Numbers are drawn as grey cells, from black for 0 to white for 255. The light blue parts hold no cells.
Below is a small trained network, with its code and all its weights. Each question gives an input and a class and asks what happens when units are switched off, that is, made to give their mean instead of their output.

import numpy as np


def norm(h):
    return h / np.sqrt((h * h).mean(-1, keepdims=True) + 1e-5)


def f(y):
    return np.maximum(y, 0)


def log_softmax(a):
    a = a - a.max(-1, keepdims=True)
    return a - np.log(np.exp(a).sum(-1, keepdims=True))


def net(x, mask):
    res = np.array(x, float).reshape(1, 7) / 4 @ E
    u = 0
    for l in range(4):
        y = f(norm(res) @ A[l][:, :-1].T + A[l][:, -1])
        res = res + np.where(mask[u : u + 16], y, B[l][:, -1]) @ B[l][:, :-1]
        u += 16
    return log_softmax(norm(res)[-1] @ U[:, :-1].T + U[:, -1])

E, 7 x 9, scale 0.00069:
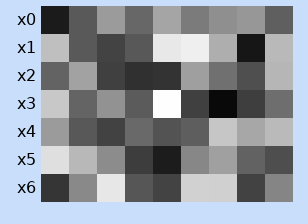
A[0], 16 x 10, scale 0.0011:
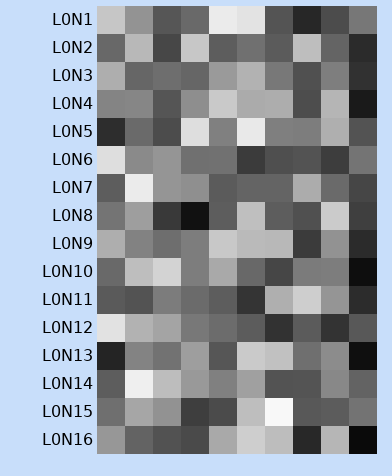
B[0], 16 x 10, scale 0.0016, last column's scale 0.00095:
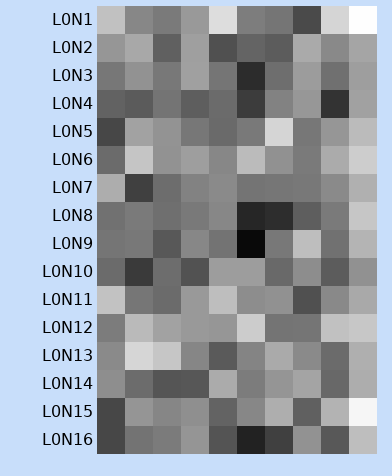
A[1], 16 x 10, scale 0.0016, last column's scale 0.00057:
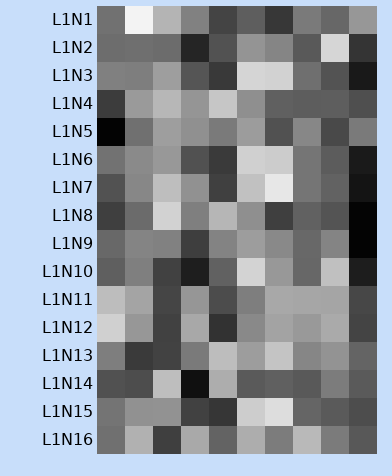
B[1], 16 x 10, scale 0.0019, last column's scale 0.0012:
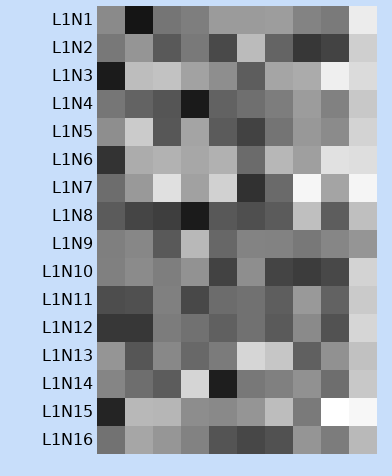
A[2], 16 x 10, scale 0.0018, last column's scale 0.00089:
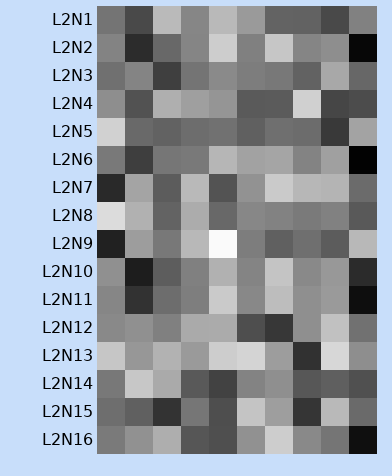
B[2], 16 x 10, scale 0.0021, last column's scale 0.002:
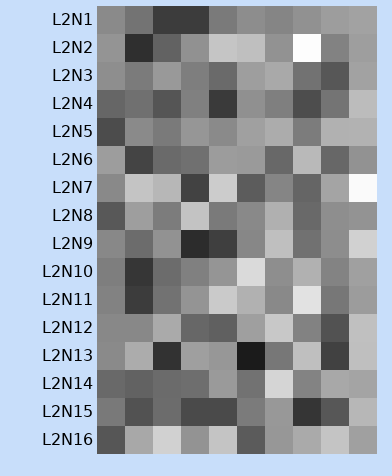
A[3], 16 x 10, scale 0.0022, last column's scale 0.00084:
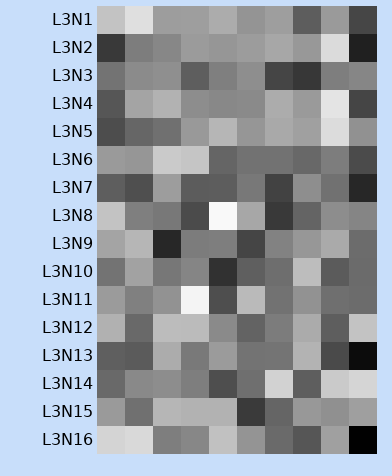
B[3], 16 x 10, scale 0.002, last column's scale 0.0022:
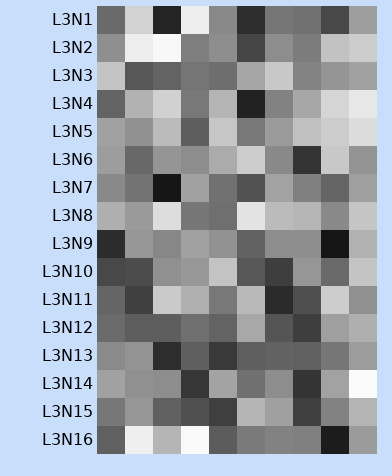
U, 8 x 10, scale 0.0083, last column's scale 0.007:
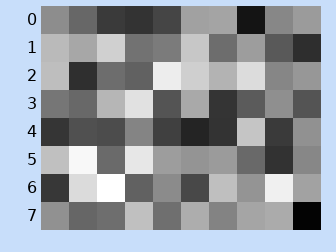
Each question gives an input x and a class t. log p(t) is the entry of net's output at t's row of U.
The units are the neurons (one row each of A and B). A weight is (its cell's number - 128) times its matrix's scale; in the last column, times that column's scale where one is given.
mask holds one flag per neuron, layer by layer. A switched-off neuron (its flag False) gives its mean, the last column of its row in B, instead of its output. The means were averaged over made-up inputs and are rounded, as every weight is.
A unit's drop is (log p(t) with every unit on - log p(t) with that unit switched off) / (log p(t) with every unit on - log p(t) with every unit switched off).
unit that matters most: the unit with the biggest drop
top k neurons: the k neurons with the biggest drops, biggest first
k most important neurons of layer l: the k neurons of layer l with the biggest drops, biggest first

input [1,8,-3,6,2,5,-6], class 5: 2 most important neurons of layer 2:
L2N13; L2N8
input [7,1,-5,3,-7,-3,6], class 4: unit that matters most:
L1N8
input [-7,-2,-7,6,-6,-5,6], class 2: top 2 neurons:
L2N1; L3N8
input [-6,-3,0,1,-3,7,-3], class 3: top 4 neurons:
L2N7; L3N11; L1N12; L1N1
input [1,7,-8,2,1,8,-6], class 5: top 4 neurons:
L1N1; L3N16; L2N13; L3N1
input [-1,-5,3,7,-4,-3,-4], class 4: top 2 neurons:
L2N7; L1N8
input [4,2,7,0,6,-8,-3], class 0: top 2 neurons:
L2N15; L1N10
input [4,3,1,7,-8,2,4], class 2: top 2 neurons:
L3N8; L0N1
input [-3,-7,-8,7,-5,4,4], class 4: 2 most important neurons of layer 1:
L1N8; L1N4
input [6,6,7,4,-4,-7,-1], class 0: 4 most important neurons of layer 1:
L1N7; L1N14; L1N1; L1N6
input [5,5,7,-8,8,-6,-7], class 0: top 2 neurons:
L2N15; L1N10
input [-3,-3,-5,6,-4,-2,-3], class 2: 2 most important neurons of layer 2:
L2N1; L2N13
